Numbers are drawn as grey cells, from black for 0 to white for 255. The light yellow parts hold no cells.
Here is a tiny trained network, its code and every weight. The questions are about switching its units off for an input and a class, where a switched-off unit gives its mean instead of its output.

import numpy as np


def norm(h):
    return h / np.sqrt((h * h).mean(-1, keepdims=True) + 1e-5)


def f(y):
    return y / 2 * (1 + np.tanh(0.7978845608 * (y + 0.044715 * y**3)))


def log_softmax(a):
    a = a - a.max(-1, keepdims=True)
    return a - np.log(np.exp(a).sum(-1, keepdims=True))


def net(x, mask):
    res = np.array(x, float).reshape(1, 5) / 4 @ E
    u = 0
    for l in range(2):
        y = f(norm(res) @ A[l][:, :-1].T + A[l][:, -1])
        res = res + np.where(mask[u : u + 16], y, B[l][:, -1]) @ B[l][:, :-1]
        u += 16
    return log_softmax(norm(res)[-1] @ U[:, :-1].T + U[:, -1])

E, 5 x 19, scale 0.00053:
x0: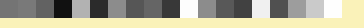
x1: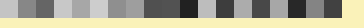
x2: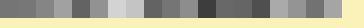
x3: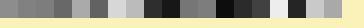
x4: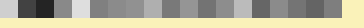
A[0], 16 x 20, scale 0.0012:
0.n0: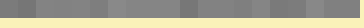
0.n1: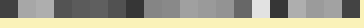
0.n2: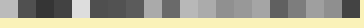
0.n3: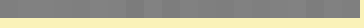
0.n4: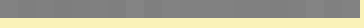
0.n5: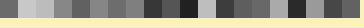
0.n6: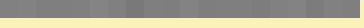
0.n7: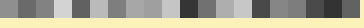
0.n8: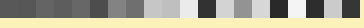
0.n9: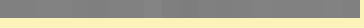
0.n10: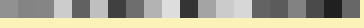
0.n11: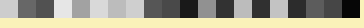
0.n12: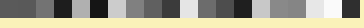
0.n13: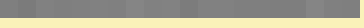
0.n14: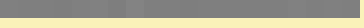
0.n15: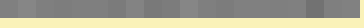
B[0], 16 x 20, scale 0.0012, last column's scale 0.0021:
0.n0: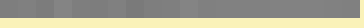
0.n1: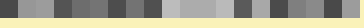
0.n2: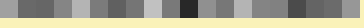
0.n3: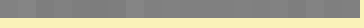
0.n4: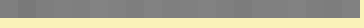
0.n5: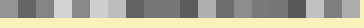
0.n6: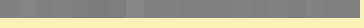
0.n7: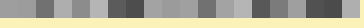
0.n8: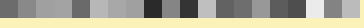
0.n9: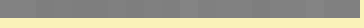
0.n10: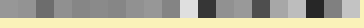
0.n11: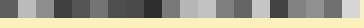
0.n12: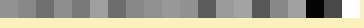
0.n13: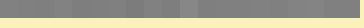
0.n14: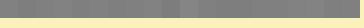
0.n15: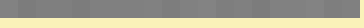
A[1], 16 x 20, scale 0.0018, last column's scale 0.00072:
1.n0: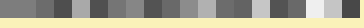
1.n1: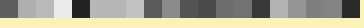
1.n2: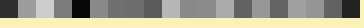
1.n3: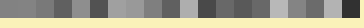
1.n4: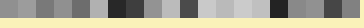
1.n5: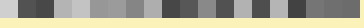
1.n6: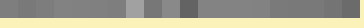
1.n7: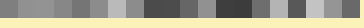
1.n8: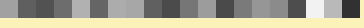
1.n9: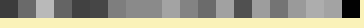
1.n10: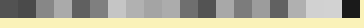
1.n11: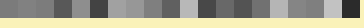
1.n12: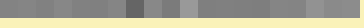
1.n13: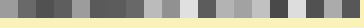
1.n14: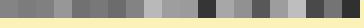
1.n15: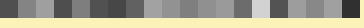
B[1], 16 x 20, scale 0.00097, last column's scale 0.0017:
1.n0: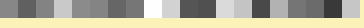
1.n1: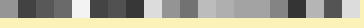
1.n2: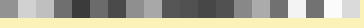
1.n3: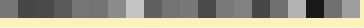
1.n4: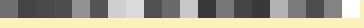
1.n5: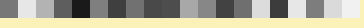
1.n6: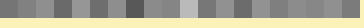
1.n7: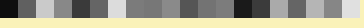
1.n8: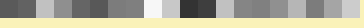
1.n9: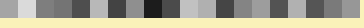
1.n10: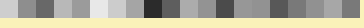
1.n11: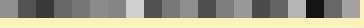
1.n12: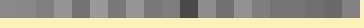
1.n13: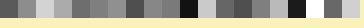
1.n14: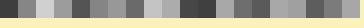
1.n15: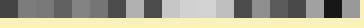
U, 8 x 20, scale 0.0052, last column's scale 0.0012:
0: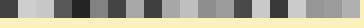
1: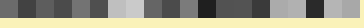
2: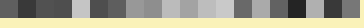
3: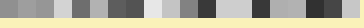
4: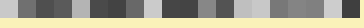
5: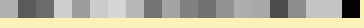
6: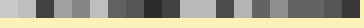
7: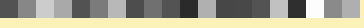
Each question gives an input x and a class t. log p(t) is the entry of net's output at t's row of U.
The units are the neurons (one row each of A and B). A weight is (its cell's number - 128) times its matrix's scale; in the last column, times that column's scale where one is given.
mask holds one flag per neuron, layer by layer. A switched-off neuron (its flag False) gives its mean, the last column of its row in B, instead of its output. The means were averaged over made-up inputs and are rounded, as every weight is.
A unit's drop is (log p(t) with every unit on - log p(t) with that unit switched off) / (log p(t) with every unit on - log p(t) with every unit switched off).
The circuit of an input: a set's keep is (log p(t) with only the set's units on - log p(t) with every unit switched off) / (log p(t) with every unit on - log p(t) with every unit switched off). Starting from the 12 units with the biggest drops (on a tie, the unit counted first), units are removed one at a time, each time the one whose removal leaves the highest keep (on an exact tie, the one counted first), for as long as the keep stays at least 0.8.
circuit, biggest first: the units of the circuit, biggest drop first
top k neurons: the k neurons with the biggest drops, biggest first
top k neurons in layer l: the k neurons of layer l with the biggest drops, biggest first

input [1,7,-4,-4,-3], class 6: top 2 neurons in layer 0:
[0.n12, 0.n5]
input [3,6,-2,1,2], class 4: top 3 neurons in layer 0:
[0.n8, 0.n2, 0.n1]
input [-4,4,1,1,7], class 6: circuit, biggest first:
[0.n11]
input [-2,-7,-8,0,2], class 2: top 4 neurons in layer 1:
[1.n5, 1.n15, 1.n4, 1.n0]
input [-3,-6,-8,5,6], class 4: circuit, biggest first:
[1.n5, 0.n2]
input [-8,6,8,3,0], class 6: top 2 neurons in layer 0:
[0.n7, 0.n8]
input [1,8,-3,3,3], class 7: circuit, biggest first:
[0.n12, 1.n7]
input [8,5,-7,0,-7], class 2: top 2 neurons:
[1.n5, 1.n0]
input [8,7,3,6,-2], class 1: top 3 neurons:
[0.n8, 0.n12, 1.n13]
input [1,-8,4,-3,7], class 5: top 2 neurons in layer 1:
[1.n10, 1.n5]
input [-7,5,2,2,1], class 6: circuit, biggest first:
[0.n11, 1.n8]
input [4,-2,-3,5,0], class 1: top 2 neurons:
[0.n11, 0.n12]
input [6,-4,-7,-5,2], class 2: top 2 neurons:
[0.n2, 1.n5]
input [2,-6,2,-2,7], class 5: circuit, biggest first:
[0.n8, 1.n10]
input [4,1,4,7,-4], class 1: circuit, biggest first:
[0.n8, 1.n11]
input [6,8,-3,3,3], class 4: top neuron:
[0.n8]
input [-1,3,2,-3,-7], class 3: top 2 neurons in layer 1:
[1.n1, 1.n5]
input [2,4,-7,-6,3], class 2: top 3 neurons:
[0.n12, 1.n4, 1.n13]
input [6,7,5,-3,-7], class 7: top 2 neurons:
[0.n5, 0.n11]
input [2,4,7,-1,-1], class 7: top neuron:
[0.n10]
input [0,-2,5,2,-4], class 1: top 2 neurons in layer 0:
[0.n11, 0.n8]
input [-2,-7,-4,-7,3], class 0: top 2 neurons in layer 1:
[1.n2, 1.n1]
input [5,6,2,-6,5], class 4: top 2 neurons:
[0.n2, 1.n5]
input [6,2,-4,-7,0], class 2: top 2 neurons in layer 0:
[0.n2, 0.n11]
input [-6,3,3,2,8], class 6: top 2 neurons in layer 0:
[0.n11, 0.n12]
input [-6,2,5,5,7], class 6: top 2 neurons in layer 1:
[1.n13, 1.n5]
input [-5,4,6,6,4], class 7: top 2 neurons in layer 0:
[0.n12, 0.n11]
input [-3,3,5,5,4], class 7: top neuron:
[0.n11]
